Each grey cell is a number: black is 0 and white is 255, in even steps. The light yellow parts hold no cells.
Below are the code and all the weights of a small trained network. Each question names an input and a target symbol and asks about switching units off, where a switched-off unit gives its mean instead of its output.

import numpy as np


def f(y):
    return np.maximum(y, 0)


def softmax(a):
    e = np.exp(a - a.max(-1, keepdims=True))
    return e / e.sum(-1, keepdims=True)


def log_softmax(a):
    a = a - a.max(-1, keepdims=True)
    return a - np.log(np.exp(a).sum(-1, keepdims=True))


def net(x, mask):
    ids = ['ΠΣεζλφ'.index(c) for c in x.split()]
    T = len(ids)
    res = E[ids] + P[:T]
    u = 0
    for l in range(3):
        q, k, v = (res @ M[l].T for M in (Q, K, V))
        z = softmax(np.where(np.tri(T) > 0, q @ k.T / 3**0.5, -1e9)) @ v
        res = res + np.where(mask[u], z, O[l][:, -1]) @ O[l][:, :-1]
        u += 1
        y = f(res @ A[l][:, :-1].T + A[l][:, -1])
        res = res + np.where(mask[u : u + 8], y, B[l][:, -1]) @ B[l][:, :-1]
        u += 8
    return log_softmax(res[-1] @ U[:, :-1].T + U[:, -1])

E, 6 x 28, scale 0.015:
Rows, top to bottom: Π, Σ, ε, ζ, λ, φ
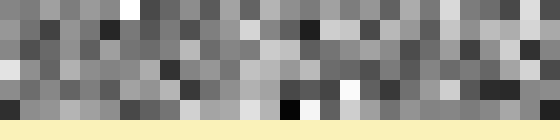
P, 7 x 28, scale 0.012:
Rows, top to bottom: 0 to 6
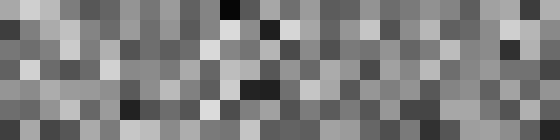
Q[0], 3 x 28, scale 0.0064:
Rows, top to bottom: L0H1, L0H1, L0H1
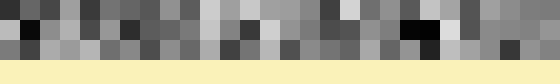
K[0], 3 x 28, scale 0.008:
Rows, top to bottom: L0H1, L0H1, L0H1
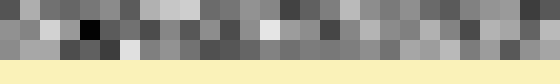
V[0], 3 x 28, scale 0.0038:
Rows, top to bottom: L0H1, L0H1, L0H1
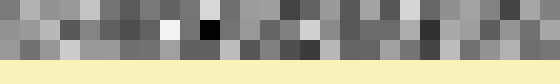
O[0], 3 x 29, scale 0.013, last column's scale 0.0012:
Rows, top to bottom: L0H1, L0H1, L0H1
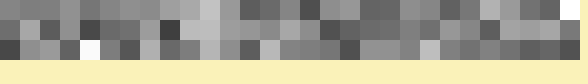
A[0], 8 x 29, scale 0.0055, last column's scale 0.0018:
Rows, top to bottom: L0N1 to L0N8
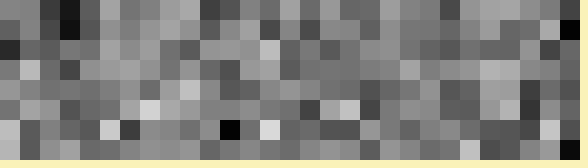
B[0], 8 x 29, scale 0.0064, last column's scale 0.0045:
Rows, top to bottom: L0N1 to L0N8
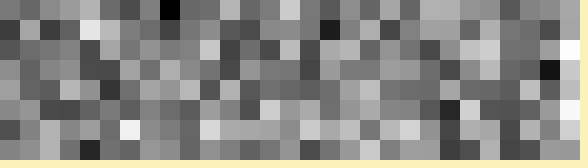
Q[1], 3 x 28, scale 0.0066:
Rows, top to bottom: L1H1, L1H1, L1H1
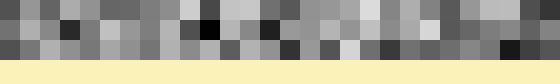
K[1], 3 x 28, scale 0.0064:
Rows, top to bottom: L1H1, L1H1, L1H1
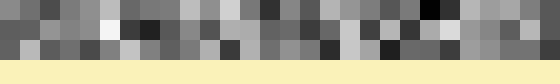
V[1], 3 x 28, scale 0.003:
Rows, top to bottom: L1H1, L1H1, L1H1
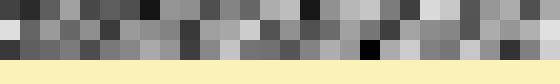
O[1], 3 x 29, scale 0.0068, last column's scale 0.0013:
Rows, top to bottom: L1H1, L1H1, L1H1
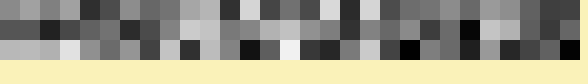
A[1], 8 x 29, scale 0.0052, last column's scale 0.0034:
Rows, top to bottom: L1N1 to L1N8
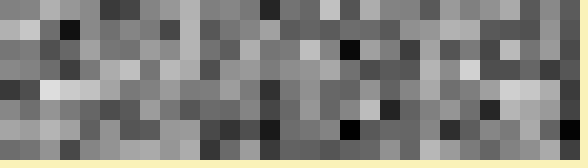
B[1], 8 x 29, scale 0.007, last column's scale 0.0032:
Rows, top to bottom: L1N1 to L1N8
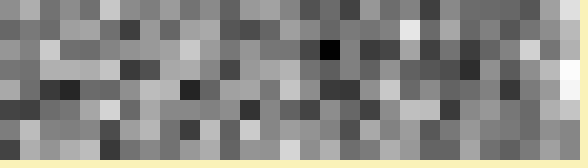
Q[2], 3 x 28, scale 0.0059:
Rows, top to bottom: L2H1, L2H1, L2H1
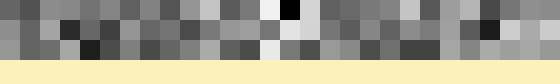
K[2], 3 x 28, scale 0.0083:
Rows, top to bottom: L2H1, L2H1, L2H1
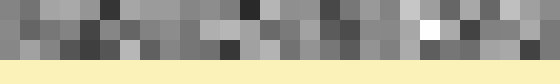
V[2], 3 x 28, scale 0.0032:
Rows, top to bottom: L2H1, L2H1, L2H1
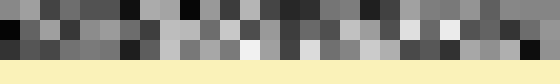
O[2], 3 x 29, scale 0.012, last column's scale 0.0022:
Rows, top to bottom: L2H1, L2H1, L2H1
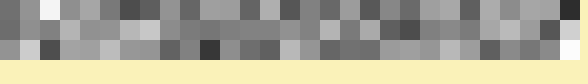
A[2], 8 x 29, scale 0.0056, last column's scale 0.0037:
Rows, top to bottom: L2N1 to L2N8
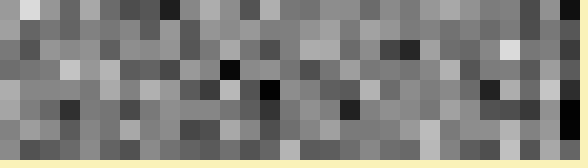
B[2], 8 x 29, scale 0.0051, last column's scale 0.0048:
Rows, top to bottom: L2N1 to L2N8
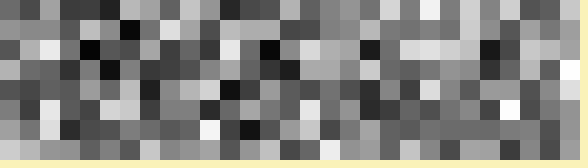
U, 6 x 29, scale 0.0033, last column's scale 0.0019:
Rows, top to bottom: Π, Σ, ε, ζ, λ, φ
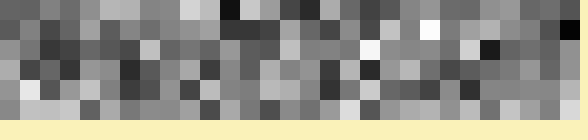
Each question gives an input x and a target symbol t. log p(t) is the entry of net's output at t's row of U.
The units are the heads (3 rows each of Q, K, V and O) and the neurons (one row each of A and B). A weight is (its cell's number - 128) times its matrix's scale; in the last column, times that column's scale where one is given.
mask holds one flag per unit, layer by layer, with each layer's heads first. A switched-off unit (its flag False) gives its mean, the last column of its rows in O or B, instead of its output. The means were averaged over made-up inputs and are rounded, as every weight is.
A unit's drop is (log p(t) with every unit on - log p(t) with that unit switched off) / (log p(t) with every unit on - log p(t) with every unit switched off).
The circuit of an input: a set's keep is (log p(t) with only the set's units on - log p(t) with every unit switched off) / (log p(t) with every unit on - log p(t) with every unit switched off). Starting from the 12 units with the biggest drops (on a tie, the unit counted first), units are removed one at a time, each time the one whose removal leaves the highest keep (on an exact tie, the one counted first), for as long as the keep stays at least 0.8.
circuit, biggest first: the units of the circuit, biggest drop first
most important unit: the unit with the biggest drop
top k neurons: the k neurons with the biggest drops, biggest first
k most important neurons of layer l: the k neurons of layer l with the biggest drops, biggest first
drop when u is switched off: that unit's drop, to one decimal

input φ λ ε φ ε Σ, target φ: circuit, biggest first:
[L2H1, L1H1]
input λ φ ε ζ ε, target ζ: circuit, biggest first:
[L0H1, L2H1, L0N1, L2N6]
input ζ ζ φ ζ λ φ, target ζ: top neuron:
[L0N7]
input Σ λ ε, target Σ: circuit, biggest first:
[L2N1, L2H1, L0H1]
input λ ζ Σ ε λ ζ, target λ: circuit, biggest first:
[L1H1, L0N7]
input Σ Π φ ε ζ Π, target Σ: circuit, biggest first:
[L2N1, L2H1, L0H1, L1H1]
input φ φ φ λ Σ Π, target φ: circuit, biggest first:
[L2H1, L1H1]
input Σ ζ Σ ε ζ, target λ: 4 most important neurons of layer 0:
[L0N3, L0N4, L0N6, L0N7]
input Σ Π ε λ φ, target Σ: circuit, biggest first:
[L1H1, L2N5, L1N5, L2H1]
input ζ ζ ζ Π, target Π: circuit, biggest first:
[L2H1, L1N4]
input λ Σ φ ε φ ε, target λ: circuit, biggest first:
[L1H1, L2H1]
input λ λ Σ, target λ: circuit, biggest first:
[L1H1, L0N7]
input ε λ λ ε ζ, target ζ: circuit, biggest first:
[L1H1, L0N3, L2H1]
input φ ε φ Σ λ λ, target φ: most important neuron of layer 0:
[L0N7]
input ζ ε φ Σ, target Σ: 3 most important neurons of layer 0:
[L0N6, L0N2, L0N1]
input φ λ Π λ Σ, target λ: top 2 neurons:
[L1N1, L0N7]
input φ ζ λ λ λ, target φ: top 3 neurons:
[L2N3, L0N2, L1N2]
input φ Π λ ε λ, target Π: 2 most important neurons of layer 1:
[L1N6, L1N4]
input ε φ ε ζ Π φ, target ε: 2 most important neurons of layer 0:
[L0N7, L0N3]
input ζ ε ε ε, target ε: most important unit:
L2H1
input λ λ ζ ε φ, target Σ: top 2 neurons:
[L2N5, L1N5]
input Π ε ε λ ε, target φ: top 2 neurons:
[L2N3, L0N7]
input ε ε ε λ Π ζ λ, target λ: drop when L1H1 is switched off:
0.1
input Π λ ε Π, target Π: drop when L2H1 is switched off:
0.9
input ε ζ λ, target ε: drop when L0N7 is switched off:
0.5
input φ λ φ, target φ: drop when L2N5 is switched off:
0.0
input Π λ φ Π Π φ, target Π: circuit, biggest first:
[L2H1]
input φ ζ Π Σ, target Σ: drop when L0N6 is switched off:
0.1
